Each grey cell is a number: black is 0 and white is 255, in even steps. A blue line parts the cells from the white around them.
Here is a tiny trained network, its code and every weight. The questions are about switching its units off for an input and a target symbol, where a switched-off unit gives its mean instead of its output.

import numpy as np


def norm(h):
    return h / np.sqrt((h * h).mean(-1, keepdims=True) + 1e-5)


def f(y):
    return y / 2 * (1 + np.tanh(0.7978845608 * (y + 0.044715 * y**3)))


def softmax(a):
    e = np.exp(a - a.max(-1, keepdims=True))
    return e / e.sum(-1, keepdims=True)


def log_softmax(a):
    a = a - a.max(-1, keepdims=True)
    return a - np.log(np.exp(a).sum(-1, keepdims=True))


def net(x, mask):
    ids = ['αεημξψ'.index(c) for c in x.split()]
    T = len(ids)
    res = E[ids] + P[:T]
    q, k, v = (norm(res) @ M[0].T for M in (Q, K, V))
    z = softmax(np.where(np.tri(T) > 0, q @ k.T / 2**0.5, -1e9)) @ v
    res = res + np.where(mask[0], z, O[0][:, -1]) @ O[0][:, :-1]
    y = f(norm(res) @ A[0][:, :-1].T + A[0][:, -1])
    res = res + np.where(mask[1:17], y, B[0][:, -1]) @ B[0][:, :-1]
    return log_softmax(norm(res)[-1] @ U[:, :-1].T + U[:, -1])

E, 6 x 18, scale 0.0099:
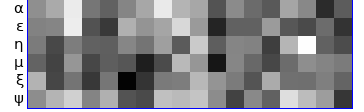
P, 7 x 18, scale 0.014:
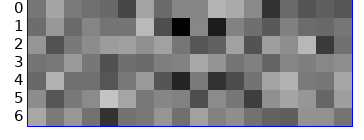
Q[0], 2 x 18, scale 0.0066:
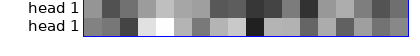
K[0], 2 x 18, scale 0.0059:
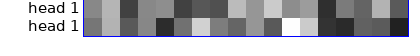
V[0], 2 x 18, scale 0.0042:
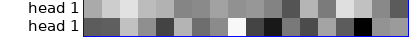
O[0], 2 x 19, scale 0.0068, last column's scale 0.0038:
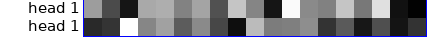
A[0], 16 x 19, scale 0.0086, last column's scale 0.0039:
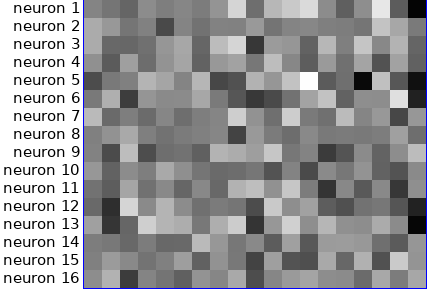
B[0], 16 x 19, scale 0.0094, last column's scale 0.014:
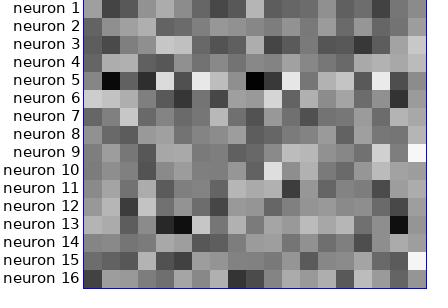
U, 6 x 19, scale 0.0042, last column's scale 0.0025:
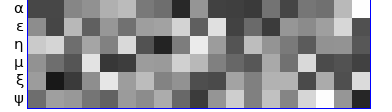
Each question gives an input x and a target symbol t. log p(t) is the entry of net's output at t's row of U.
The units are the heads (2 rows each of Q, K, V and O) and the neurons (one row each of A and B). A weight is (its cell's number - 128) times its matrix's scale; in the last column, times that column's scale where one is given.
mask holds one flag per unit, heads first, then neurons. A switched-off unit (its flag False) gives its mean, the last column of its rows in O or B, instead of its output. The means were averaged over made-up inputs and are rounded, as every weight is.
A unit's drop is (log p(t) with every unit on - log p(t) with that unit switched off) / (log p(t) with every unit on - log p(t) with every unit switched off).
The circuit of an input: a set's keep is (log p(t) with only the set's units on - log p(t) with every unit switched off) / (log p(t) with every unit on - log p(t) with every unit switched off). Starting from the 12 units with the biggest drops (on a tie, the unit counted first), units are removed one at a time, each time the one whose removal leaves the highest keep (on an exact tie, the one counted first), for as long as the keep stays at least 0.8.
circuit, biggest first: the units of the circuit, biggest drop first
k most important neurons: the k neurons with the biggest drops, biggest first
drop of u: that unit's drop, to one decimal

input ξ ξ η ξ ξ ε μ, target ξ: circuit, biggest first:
head 1; neuron 5
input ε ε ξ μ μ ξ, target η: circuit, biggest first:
head 1; neuron 12; neuron 15
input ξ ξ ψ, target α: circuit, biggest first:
neuron 3
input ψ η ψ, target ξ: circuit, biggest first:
head 1; neuron 3
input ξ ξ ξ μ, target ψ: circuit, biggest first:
neuron 9; neuron 3
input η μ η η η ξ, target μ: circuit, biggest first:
head 1; neuron 13; neuron 9
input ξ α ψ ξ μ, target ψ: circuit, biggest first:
head 1; neuron 16; neuron 7
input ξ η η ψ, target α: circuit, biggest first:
head 1; neuron 3; neuron 1; neuron 7
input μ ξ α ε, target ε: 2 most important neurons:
neuron 11; neuron 7
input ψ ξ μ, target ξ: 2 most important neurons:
neuron 13; neuron 3
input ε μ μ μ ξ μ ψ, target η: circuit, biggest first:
head 1; neuron 15; neuron 12
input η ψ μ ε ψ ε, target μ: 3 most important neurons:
neuron 13; neuron 9; neuron 15
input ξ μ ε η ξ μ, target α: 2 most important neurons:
neuron 3; neuron 15
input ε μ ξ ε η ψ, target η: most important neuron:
neuron 12
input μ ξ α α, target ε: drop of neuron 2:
0.0
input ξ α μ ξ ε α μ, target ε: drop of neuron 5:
0.1
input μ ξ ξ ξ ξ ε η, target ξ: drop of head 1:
0.9
